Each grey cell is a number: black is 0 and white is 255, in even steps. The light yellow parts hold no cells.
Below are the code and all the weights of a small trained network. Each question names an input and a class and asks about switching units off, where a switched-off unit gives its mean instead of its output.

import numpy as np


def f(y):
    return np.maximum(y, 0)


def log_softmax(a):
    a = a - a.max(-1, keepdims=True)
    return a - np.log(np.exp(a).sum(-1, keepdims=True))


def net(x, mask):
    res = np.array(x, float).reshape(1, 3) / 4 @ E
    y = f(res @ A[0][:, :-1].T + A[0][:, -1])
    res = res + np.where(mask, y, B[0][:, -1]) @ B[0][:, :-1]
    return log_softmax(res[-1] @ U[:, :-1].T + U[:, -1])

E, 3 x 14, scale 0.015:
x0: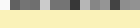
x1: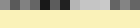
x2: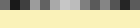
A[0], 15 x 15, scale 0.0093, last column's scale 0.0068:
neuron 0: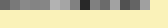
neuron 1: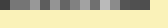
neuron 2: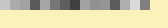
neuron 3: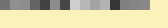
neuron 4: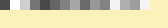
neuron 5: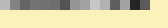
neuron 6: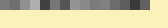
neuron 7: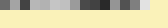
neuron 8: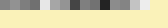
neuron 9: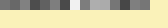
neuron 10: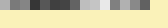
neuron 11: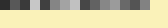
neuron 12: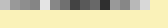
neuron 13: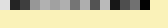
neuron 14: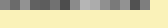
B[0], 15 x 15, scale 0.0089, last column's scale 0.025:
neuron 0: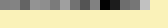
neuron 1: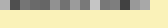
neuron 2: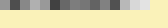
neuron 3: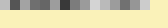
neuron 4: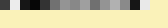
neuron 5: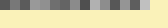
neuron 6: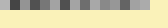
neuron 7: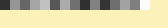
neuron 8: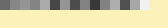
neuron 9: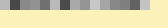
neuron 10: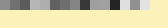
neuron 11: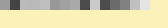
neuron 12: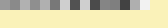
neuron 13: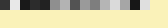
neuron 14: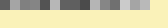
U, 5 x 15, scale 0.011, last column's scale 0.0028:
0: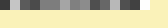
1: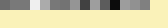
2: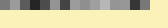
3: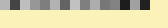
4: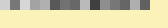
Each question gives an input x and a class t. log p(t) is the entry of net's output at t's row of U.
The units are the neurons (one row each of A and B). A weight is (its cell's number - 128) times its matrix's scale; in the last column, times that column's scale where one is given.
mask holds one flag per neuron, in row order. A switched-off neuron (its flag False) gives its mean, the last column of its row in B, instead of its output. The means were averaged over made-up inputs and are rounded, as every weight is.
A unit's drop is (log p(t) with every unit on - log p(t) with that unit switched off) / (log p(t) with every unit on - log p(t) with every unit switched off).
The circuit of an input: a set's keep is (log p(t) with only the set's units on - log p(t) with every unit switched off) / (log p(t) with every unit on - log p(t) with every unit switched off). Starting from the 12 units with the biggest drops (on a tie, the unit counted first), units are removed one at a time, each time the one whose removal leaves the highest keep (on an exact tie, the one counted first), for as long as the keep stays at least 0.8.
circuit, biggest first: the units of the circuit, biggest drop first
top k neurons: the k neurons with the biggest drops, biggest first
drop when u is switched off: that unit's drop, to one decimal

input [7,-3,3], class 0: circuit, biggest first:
neuron 13
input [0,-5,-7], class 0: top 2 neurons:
neuron 4; neuron 11
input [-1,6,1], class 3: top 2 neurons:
neuron 13; neuron 4
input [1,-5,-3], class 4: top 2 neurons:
neuron 13; neuron 12
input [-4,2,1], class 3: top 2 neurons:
neuron 13; neuron 11
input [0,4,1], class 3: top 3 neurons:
neuron 4; neuron 13; neuron 7
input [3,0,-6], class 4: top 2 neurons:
neuron 7; neuron 12
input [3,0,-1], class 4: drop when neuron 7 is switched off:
0.3
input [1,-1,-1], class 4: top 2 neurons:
neuron 13; neuron 4
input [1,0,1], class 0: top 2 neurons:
neuron 10; neuron 11
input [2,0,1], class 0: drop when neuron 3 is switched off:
0.1
